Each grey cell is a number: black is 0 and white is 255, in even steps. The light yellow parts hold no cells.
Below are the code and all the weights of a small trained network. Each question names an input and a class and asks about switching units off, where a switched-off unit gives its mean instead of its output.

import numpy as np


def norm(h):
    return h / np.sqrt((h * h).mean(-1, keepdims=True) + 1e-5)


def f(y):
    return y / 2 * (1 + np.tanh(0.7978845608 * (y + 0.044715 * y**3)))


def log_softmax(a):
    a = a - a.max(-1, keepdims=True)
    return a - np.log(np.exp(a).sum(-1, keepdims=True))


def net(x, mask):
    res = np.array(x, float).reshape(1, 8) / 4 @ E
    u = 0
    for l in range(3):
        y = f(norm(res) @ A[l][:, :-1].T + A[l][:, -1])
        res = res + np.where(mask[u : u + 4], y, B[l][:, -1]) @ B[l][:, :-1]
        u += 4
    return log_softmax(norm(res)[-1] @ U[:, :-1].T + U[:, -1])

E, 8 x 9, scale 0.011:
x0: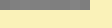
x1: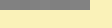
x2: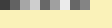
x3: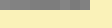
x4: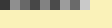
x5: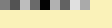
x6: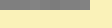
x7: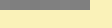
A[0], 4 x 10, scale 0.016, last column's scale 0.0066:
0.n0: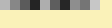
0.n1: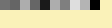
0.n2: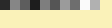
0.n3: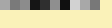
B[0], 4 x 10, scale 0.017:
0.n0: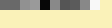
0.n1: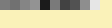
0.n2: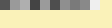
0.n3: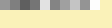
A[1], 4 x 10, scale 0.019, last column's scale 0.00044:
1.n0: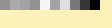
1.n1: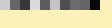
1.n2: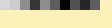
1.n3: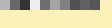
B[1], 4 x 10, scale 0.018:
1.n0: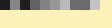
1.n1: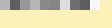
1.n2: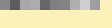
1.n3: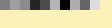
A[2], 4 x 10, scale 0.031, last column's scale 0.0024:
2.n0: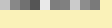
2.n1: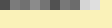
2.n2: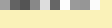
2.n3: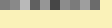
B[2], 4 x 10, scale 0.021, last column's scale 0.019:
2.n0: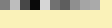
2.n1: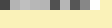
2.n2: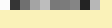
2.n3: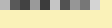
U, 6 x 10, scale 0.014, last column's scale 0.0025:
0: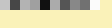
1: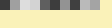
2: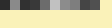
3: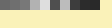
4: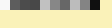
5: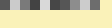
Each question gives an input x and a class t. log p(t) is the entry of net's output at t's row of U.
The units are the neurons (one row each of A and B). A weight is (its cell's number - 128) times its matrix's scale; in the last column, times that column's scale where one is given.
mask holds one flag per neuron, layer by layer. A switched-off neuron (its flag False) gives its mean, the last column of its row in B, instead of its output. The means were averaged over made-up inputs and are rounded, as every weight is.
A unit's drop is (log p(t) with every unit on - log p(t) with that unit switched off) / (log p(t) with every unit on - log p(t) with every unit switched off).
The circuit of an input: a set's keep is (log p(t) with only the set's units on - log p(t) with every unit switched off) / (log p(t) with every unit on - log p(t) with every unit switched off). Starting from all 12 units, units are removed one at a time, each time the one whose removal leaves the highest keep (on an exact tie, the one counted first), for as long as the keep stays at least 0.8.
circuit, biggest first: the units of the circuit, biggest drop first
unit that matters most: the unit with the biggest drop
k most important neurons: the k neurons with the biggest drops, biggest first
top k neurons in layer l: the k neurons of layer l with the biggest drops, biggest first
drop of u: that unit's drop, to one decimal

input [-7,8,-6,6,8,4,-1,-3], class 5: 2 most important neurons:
(0.n3 1.n1)
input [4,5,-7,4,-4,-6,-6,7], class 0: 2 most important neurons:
(0.n2 2.n1)
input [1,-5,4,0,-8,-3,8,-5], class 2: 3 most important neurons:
(0.n1 0.n0 1.n3)
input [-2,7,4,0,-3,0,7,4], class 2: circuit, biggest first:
(0.n0 0.n1 1.n0)
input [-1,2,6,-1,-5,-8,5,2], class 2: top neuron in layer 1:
(1.n3)
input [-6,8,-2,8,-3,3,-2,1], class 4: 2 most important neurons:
(0.n3 0.n2)
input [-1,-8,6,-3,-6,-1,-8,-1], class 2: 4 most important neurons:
(0.n0 0.n1 0.n2 1.n3)
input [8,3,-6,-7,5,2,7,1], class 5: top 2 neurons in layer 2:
(2.n0 2.n1)
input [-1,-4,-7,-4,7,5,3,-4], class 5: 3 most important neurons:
(0.n3 1.n1 0.n0)
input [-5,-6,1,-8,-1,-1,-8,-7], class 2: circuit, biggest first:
(0.n1 0.n0 1.n0)
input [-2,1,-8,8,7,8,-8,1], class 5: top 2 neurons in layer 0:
(0.n3 0.n1)
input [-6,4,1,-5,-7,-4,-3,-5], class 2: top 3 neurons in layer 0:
(0.n1 0.n0 0.n2)
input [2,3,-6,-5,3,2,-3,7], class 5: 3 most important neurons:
(0.n3 1.n1 0.n0)
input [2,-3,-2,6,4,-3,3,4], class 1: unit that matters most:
2.n1
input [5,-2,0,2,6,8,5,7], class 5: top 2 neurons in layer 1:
(1.n1 1.n0)
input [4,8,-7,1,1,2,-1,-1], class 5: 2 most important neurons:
(0.n3 1.n1)
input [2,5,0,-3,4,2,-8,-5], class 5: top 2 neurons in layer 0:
(0.n3 0.n0)
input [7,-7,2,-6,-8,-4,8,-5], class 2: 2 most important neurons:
(0.n1 0.n0)
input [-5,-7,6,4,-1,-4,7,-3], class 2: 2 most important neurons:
(0.n2 0.n0)
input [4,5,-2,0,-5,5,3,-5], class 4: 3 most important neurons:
(0.n3 0.n2 1.n1)
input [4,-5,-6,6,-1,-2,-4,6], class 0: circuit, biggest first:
(0.n0)
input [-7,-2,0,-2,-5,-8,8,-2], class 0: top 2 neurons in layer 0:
(0.n2 0.n3)
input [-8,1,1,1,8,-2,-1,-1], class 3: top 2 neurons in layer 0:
(0.n1 0.n0)
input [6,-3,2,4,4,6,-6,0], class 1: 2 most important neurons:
(0.n1 2.n1)
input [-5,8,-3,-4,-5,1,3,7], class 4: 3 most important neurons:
(0.n3 0.n1 0.n2)
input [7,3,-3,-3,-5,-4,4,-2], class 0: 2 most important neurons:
(0.n2 2.n1)
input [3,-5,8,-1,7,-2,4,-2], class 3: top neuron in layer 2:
(2.n2)
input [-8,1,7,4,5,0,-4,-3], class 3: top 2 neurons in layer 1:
(1.n3 1.n1)
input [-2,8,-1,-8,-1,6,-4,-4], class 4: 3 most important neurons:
(0.n3 0.n2 0.n0)
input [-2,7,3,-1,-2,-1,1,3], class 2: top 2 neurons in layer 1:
(1.n3 1.n0)
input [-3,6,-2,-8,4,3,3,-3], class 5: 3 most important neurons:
(0.n3 1.n1 0.n1)
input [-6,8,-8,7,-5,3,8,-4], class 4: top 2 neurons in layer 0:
(0.n3 0.n2)
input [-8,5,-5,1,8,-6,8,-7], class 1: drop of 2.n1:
0.3
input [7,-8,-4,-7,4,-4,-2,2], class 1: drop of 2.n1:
0.1
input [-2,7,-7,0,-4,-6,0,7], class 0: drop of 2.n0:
0.0
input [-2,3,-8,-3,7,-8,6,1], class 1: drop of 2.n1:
0.1
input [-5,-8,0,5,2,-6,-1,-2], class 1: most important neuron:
(0.n3)
